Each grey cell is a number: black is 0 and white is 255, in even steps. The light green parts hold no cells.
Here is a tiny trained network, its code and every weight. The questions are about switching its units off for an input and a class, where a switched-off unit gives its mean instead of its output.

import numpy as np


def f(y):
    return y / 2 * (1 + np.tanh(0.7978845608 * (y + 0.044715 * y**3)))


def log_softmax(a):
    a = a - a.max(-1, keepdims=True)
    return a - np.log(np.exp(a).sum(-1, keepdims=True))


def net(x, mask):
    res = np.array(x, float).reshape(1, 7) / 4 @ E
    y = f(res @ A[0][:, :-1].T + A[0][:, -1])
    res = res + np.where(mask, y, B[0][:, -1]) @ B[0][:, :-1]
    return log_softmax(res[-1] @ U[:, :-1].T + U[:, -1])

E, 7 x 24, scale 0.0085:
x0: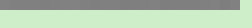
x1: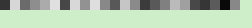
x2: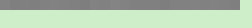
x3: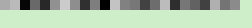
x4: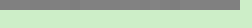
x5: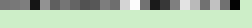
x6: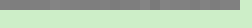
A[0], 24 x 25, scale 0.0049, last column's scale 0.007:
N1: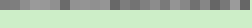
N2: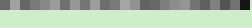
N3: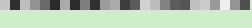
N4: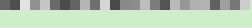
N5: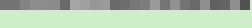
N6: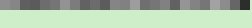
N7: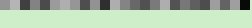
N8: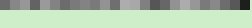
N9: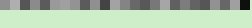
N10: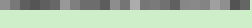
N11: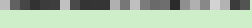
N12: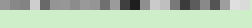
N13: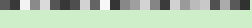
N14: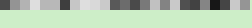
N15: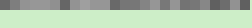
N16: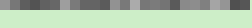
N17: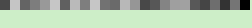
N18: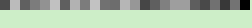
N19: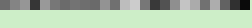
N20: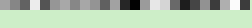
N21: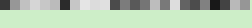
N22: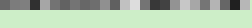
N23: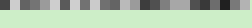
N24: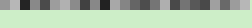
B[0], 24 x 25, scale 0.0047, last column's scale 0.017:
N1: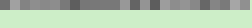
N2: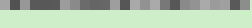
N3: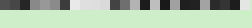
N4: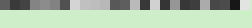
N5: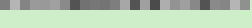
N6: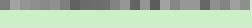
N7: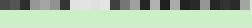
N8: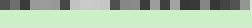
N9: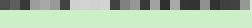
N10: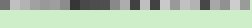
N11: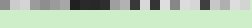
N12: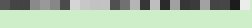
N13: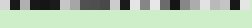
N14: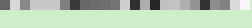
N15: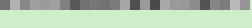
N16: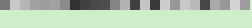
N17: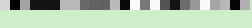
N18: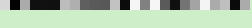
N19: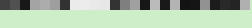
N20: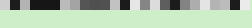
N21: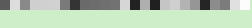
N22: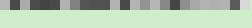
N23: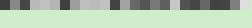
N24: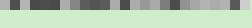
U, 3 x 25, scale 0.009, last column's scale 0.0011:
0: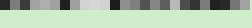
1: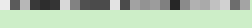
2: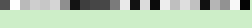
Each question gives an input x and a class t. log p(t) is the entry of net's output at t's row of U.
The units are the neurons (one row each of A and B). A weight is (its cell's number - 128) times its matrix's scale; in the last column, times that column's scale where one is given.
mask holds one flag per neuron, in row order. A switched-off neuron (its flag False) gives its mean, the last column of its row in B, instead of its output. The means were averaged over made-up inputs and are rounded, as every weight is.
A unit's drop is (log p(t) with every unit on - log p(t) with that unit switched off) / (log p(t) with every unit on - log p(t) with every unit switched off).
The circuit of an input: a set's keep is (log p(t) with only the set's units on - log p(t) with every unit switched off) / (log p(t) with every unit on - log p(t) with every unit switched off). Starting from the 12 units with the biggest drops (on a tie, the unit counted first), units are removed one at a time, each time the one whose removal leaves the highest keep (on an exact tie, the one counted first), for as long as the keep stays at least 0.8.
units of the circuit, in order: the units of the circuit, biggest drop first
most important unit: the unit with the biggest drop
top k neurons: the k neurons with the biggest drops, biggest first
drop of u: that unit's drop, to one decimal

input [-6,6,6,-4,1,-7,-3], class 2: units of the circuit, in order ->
[N21]
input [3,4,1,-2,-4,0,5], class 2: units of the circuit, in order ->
[N3; N12; N21]
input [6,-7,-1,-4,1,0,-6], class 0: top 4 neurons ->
[N3; N20; N4; N22]
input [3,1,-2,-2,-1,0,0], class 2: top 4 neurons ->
[N3; N12; N19; N7]
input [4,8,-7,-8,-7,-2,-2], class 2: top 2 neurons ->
[N21; N14]
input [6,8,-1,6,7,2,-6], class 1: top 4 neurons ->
[N18; N17; N24; N3]
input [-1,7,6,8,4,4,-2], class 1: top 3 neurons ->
[N18; N17; N24]
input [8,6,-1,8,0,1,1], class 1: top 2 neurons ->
[N24; N18]
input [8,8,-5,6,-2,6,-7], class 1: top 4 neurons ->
[N18; N17; N22; N24]
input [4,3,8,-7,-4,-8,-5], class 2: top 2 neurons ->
[N21; N14]
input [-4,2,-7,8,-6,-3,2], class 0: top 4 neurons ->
[N7; N9; N13; N22]
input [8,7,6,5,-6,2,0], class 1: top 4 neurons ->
[N18; N17; N24; N3]
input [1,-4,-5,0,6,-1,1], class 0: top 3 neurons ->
[N13; N3; N22]
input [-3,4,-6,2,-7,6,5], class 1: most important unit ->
N22
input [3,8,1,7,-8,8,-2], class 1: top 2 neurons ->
[N18; N17]
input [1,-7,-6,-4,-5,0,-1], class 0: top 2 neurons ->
[N3; N20]
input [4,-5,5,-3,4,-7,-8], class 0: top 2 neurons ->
[N3; N12]
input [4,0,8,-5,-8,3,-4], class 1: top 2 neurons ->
[N13; N3]
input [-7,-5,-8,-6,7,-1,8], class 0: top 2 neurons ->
[N3; N4]
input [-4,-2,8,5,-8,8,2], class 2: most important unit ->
N11
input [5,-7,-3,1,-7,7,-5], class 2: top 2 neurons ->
[N11; N20]
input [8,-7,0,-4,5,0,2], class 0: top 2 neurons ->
[N3; N20]
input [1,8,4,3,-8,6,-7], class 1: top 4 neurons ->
[N18; N17; N22; N3]
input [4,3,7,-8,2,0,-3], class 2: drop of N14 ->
0.2
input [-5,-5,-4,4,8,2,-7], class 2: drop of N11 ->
0.1
